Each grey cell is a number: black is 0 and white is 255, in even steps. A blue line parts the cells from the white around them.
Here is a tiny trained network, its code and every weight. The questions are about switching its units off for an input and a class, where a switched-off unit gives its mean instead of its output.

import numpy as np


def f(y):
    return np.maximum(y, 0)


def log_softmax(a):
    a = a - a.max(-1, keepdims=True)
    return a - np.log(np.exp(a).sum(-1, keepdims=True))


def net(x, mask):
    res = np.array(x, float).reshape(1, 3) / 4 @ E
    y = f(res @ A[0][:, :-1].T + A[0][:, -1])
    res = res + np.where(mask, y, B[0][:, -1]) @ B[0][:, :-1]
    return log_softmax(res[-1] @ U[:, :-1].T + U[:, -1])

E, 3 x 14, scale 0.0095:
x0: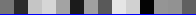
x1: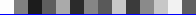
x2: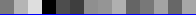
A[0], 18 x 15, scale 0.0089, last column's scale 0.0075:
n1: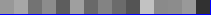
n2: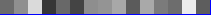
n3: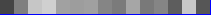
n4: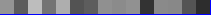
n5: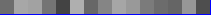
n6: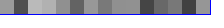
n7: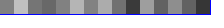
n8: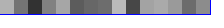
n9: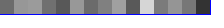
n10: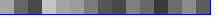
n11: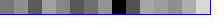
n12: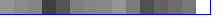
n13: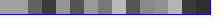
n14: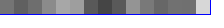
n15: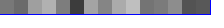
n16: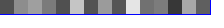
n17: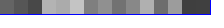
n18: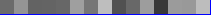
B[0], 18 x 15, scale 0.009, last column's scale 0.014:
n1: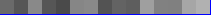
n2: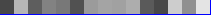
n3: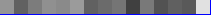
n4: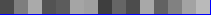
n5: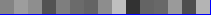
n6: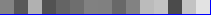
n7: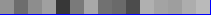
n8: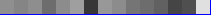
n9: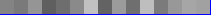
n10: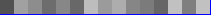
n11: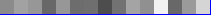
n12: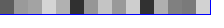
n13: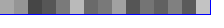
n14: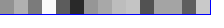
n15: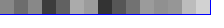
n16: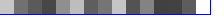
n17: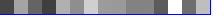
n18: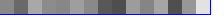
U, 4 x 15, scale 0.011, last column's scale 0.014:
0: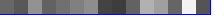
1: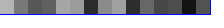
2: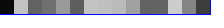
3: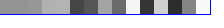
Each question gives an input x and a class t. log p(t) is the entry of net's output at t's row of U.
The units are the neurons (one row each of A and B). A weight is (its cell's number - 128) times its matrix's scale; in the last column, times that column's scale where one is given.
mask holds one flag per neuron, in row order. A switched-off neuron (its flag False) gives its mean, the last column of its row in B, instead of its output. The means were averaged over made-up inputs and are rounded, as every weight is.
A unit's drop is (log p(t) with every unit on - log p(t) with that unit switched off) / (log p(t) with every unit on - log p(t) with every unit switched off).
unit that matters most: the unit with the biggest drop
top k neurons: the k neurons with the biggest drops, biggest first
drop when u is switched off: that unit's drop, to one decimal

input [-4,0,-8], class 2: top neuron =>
n17
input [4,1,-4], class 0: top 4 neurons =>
n2; n6; n12; n15
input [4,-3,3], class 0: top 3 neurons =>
n14; n15; n4
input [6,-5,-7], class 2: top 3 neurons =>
n14; n10; n17
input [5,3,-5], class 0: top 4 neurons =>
n6; n2; n15; n12
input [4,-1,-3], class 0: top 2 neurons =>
n12; n2
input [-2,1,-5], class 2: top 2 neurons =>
n17; n10
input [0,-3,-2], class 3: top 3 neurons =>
n13; n8; n14
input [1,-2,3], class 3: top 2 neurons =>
n17; n10
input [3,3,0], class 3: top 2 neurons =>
n16; n3
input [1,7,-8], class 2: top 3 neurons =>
n17; n10; n16
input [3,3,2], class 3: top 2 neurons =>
n16; n3
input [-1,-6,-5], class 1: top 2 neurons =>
n16; n3
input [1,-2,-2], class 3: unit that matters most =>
n2
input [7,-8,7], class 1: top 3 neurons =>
n16; n3; n5
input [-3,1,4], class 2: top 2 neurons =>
n2; n6
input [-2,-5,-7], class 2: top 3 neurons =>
n17; n10; n14
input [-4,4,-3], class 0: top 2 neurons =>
n16; n11
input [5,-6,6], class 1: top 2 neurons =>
n16; n3
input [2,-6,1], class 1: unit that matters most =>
n16
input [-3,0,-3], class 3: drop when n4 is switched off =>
0.3
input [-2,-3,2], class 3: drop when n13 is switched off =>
0.2
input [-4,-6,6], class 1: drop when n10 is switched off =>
0.3
